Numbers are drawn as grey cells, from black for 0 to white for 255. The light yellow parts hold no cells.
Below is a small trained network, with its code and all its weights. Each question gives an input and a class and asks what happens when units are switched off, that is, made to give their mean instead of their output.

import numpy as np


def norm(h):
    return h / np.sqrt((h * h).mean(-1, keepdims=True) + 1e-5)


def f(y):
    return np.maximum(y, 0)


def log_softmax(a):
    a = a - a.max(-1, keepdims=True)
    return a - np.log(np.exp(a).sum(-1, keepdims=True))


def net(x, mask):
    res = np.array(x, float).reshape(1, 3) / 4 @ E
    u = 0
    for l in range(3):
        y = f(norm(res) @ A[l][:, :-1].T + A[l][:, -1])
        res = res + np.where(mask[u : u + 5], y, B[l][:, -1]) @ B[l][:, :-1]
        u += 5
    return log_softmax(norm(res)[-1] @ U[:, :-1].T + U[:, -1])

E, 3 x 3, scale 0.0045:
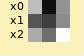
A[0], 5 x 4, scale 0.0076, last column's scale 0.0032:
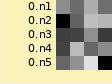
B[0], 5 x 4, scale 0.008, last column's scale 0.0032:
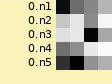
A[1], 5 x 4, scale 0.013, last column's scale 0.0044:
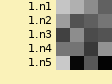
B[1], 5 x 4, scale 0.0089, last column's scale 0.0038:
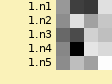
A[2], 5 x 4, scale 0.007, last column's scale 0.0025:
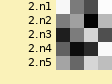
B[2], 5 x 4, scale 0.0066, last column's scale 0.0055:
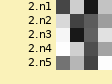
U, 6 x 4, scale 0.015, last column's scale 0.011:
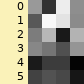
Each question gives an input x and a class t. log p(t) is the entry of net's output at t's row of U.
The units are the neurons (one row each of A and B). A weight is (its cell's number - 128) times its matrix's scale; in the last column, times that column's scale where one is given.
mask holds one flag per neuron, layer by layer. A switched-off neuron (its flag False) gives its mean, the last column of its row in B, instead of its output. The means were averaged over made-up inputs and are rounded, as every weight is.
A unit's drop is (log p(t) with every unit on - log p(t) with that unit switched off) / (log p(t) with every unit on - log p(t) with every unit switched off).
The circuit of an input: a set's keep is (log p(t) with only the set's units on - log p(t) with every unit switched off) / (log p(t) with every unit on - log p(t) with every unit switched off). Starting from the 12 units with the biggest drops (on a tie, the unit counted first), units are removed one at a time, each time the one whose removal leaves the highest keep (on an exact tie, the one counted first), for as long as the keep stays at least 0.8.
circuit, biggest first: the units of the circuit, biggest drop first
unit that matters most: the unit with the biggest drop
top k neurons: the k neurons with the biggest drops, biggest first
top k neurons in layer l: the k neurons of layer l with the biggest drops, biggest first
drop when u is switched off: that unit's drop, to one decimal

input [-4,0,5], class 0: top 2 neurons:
[0.n5; 2.n3]
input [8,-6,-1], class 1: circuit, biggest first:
[1.n5; 2.n3]
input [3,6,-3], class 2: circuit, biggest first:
[0.n3]
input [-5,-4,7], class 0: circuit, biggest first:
[0.n5; 2.n3; 1.n5]
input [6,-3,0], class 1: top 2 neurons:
[0.n2; 1.n5]
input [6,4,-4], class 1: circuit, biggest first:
[1.n5; 1.n2]
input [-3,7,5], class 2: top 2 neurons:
[0.n3; 0.n2]
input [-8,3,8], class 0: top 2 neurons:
[0.n5; 2.n3]
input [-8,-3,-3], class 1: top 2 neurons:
[0.n4; 1.n4]
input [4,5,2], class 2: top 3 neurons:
[0.n2; 0.n3; 0.n5]
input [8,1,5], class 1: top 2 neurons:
[0.n4; 1.n5]
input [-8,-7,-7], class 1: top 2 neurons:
[0.n4; 1.n3]
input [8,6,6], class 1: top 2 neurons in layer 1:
[1.n4; 1.n5]
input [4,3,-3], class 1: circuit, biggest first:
[1.n5]
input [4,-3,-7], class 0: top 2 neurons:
[1.n4; 0.n2]
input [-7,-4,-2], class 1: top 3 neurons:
[0.n4; 1.n4; 0.n2]
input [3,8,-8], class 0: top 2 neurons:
[1.n4; 1.n3]
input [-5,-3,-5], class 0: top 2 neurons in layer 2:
[2.n1; 2.n5]
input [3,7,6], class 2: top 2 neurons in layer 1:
[1.n4; 1.n3]
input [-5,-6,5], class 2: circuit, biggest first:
[1.n1]
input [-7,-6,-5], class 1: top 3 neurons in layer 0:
[0.n4; 0.n2; 0.n3]
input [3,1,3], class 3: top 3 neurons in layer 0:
[0.n1; 0.n4; 0.n5]
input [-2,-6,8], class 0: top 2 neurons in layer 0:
[0.n5; 0.n2]
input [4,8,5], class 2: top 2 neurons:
[0.n3; 0.n2]
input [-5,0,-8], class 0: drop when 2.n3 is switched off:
0.1
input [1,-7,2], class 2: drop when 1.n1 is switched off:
-0.1
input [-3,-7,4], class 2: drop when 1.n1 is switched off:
0.4
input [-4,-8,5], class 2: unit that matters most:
1.n1
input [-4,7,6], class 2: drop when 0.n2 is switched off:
0.5
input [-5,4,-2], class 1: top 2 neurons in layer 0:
[0.n4; 0.n3]
